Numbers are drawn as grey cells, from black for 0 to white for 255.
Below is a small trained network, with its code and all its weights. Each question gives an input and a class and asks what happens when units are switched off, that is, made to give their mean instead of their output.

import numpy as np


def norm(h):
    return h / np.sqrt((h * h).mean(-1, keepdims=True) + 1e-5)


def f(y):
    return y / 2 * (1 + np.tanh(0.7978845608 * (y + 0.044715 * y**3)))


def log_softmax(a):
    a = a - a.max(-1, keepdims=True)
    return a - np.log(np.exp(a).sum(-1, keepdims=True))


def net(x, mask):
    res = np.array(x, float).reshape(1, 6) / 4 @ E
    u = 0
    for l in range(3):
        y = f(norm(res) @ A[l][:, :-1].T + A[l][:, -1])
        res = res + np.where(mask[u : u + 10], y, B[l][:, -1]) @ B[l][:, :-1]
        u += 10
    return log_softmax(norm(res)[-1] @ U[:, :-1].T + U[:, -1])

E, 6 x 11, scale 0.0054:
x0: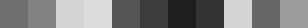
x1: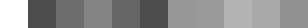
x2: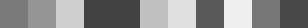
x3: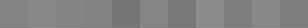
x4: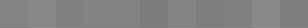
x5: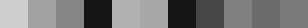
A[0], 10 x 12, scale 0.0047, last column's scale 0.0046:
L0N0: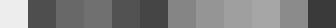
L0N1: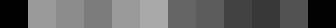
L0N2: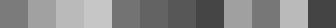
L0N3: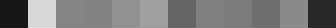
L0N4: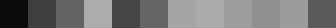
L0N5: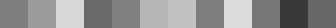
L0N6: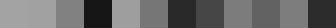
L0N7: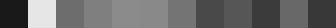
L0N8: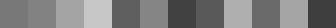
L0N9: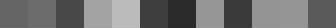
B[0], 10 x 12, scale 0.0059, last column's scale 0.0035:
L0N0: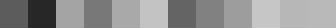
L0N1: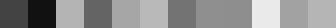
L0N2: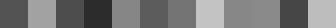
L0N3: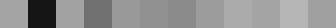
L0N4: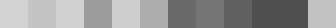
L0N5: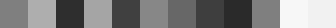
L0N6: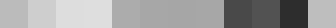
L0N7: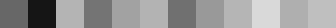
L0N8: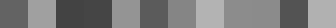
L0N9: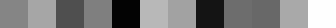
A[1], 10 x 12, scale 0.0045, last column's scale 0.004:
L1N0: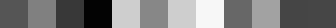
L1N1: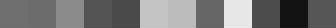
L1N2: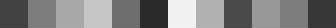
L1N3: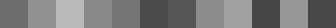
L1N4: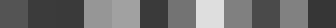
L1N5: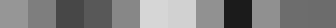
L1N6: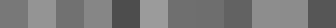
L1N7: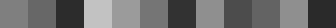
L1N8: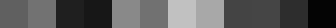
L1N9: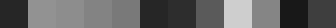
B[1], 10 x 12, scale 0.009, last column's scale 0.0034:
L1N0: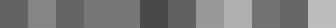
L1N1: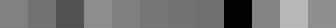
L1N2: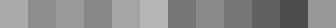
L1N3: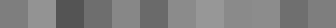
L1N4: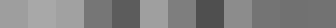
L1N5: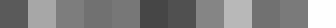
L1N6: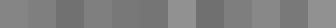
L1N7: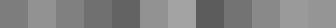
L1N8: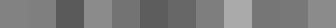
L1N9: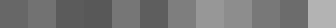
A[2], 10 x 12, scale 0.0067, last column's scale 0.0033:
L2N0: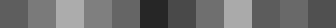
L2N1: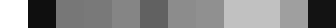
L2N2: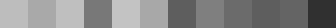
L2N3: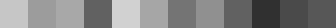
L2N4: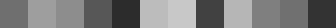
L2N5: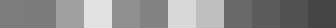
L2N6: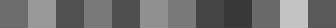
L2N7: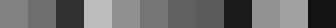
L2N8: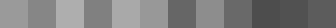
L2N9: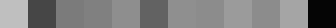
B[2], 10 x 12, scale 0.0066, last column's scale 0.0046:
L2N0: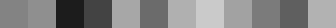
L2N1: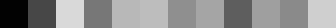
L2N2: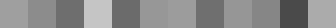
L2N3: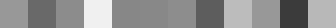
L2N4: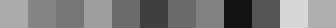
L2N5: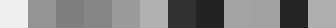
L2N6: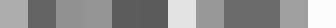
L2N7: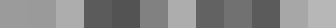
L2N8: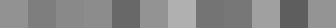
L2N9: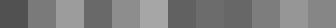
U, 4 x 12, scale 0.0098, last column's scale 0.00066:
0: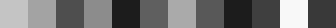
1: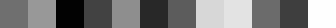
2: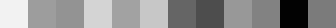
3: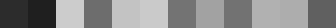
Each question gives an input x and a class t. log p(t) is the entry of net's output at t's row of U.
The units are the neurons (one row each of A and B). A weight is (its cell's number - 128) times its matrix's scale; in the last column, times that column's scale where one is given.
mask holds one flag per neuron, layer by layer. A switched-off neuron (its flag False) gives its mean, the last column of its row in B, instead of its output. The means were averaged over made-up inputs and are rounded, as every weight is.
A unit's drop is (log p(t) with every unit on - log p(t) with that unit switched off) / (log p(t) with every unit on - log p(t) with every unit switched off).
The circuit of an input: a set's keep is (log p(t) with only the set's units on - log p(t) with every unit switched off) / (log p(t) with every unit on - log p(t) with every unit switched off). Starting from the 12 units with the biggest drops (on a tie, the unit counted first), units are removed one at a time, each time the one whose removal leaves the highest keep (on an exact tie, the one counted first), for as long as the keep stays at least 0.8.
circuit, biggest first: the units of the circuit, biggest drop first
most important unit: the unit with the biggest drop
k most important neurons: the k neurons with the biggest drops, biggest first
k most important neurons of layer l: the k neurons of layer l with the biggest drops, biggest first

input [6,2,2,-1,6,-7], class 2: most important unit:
L1N2
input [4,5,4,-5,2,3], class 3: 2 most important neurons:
[L0N9, L2N1]
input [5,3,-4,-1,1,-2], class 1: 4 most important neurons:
[L0N5, L0N2, L1N9, L2N0]
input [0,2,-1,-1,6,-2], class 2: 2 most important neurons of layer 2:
[L2N5, L2N2]
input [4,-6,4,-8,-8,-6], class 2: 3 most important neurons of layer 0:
[L0N4, L0N9, L0N0]
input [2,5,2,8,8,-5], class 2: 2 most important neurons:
[L2N5, L0N4]
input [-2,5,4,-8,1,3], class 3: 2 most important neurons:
[L0N9, L2N1]
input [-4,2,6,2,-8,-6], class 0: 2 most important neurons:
[L0N5, L0N6]
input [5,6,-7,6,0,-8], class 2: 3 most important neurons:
[L0N5, L2N5, L1N2]
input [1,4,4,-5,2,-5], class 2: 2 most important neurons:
[L0N9, L2N5]
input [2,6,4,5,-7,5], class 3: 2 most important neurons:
[L2N1, L0N0]
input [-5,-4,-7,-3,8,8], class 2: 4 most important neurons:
[L0N6, L0N5, L2N3, L1N1]
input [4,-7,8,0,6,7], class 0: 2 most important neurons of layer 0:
[L0N5, L0N4]
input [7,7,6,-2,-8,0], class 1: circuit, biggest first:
[L2N0]
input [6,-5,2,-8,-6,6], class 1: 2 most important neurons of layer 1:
[L1N9, L1N2]
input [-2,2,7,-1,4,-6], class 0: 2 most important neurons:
[L0N5, L2N4]
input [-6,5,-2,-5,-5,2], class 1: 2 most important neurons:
[L1N0, L1N5]
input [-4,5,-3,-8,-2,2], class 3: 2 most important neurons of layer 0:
[L0N0, L0N2]
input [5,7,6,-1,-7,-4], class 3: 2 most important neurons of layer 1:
[L1N5, L1N7]
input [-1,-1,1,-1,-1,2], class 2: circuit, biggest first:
[L0N6]
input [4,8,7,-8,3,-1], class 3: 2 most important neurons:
[L2N1, L0N9]
